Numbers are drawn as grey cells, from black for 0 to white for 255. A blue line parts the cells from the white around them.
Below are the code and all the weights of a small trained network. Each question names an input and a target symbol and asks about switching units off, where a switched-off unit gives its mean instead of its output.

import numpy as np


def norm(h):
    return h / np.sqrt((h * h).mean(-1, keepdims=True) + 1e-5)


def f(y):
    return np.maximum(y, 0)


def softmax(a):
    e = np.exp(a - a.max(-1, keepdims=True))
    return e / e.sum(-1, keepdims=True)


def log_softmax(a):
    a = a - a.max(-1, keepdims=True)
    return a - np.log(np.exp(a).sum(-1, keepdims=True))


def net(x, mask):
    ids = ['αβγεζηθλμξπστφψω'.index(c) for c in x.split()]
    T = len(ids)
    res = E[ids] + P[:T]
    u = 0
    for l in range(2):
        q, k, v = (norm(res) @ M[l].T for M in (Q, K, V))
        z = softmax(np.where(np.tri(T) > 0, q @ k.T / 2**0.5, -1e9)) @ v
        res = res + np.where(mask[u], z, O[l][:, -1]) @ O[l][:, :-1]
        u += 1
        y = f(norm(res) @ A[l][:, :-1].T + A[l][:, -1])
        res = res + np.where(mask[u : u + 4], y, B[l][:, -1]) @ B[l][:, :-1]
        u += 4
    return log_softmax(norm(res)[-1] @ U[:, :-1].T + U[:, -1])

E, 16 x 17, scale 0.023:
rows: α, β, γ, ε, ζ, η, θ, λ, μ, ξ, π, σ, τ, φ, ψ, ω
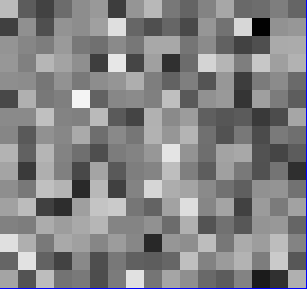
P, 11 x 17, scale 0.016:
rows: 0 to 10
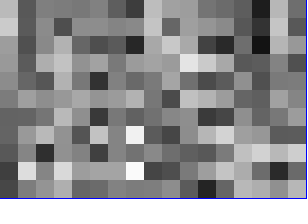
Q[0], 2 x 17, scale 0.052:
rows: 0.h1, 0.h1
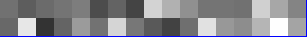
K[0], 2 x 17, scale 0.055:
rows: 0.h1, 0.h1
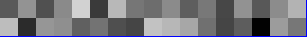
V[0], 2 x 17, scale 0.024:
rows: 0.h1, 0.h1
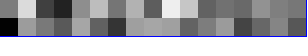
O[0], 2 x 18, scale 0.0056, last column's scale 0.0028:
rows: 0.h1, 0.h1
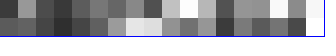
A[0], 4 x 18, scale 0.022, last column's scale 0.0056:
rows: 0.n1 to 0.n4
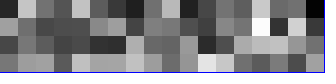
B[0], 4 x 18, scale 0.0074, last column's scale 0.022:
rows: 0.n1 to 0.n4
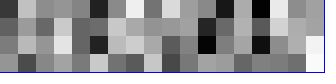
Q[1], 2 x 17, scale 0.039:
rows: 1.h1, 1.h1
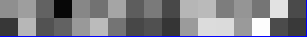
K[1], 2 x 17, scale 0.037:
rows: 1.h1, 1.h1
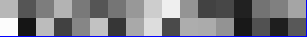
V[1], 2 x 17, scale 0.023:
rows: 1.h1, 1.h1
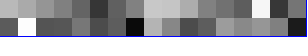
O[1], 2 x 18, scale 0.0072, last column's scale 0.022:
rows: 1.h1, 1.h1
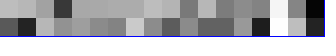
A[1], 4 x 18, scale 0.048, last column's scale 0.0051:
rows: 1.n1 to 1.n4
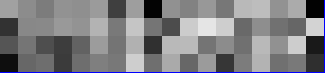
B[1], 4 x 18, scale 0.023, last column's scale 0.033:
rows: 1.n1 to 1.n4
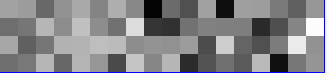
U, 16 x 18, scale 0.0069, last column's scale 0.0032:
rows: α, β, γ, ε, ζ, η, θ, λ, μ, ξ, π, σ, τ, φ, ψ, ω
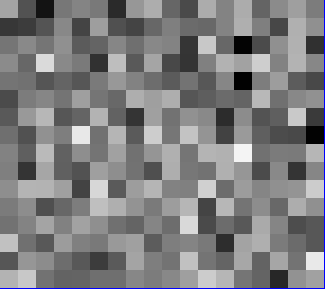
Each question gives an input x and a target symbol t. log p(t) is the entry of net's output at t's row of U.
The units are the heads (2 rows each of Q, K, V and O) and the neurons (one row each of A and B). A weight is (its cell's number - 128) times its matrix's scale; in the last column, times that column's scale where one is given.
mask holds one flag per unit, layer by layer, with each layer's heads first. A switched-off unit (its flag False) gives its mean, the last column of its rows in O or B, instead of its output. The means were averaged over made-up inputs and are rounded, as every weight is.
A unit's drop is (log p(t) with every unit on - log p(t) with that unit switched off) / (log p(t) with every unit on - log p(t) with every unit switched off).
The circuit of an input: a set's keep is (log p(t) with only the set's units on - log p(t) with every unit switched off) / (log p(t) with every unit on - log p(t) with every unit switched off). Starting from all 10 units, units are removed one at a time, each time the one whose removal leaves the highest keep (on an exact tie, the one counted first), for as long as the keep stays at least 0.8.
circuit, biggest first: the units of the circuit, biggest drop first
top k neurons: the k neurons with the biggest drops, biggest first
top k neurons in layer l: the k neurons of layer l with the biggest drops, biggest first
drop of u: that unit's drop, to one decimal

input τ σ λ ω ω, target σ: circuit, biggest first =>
0.h1, 1.n3
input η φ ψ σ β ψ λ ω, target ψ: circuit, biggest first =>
0.n3, 0.h1
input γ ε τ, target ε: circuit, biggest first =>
0.h1, 1.n2
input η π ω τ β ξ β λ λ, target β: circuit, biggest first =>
1.h1, 1.n2
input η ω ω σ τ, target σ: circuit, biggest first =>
0.h1, 1.n3
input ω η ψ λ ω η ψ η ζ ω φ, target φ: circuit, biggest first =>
1.n1, 1.n2
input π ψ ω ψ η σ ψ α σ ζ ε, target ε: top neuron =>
1.n2
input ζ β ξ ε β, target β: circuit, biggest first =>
1.n2, 1.h1
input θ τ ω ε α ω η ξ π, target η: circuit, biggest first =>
0.h1, 1.n4
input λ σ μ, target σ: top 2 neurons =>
1.n3, 1.n2
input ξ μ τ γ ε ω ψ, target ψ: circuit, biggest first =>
0.n1, 1.n2
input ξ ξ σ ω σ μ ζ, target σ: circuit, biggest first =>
1.n3, 0.h1
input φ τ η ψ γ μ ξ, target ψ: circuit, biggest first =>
0.n3, 0.h1, 1.n2
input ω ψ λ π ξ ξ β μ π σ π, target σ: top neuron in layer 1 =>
1.n3
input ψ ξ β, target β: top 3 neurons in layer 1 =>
1.n2, 1.n1, 1.n3
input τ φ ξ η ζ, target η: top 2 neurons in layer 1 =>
1.n4, 1.n2
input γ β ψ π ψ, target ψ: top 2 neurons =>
1.n2, 0.n1
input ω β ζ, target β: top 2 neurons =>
1.n2, 0.n3
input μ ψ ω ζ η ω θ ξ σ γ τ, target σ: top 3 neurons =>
1.n3, 0.n3, 1.n2
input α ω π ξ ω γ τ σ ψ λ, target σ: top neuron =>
1.n3
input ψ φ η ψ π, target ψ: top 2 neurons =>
0.n3, 1.n2
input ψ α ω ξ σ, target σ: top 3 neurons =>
0.n3, 0.n4, 1.n2
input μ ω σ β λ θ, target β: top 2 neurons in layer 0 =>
0.n3, 0.n1
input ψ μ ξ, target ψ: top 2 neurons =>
0.n3, 1.n2
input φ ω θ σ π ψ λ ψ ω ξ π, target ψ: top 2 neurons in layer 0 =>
0.n3, 0.n4
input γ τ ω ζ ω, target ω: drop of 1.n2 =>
0.3
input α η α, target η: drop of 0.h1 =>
1.4
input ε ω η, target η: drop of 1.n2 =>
0.1
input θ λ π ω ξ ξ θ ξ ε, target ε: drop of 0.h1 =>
0.2
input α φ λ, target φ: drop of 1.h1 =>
0.0
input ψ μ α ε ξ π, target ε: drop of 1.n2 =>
0.3
